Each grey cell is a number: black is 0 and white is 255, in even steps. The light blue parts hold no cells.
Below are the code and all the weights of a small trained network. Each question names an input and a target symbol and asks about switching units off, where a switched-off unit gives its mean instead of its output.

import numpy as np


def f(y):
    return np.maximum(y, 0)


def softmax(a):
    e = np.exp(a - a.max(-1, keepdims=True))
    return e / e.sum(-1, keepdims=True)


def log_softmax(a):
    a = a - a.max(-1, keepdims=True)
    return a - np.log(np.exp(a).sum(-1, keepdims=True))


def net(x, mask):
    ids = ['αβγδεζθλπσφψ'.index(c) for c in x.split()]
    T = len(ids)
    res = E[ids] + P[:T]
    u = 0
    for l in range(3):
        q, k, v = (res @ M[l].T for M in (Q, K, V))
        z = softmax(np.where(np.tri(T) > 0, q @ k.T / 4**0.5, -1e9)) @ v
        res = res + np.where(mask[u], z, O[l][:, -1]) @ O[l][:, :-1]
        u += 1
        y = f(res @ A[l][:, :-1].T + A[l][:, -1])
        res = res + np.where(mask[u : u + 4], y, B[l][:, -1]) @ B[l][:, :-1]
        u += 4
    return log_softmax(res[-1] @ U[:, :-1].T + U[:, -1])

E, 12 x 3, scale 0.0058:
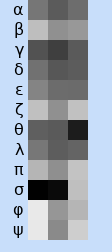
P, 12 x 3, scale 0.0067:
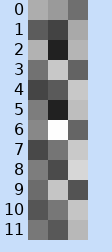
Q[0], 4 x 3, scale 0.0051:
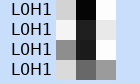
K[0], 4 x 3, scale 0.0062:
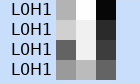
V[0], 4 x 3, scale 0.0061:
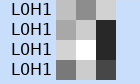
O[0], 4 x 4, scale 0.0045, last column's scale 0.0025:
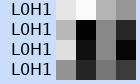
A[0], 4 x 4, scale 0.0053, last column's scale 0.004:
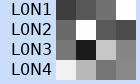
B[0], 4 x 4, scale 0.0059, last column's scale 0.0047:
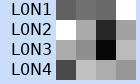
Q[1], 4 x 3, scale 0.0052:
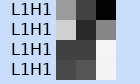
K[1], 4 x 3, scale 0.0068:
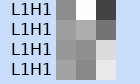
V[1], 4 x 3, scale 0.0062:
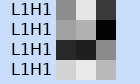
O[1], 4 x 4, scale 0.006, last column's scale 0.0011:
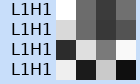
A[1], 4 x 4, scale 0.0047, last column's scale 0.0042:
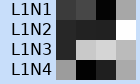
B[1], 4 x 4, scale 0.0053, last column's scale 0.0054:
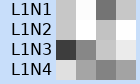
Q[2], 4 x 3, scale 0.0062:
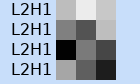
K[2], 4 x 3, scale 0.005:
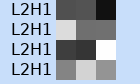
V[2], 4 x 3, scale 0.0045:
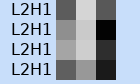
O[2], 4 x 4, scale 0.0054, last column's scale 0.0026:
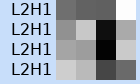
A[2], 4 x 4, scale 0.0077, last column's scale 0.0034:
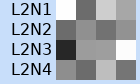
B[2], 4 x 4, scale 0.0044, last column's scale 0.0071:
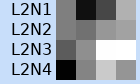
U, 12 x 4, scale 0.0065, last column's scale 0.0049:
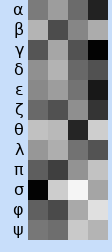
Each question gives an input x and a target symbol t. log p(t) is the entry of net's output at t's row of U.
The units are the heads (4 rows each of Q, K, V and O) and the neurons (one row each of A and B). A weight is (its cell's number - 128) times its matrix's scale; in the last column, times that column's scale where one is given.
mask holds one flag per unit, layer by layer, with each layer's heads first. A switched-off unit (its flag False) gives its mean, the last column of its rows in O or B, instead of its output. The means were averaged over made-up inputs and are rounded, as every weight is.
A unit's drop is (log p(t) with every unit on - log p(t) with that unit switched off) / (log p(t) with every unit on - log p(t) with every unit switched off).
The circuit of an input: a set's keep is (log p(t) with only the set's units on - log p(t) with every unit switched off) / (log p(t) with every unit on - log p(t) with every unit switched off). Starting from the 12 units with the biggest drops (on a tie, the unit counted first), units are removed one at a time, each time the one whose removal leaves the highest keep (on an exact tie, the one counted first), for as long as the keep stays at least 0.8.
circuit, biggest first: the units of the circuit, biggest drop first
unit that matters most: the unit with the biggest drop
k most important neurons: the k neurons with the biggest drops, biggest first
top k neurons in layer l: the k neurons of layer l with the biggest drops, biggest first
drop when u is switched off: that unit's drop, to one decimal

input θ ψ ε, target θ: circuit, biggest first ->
(L2H1, L1N3, L1H1)
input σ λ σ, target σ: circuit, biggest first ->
(L1H1, L0N2, L2N3)
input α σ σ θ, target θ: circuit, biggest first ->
(L0N2, L1H1, L0H1)
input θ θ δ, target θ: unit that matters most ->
L2H1
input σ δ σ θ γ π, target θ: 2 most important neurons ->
(L0N3, L2N3)
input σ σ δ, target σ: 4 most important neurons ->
(L0N2, L0N3, L1N3, L2N3)
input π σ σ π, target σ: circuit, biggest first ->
(L1H1, L0H1, L2H1)
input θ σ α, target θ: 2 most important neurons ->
(L0N3, L1N1)
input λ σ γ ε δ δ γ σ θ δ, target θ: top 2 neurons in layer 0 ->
(L0N2, L0N4)
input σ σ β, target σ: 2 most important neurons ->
(L0N2, L0N3)
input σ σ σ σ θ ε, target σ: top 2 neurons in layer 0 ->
(L0N3, L0N2)
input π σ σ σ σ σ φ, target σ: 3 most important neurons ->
(L0N4, L1N3, L2N3)
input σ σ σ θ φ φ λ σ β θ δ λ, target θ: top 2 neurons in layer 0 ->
(L0N2, L0N4)
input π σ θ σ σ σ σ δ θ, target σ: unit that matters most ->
L1H1
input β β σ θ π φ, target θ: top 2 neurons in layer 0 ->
(L0N2, L0N3)
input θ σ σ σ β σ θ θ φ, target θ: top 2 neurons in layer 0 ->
(L0N3, L0N2)
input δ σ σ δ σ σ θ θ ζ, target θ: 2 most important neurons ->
(L0N3, L0N2)
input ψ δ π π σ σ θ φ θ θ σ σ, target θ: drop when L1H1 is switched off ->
0.3
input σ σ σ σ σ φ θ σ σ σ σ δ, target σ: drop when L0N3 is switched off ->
0.1
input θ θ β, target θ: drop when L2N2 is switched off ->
0.0
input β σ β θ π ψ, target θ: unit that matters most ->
L0H1
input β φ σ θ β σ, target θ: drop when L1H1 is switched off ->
0.2
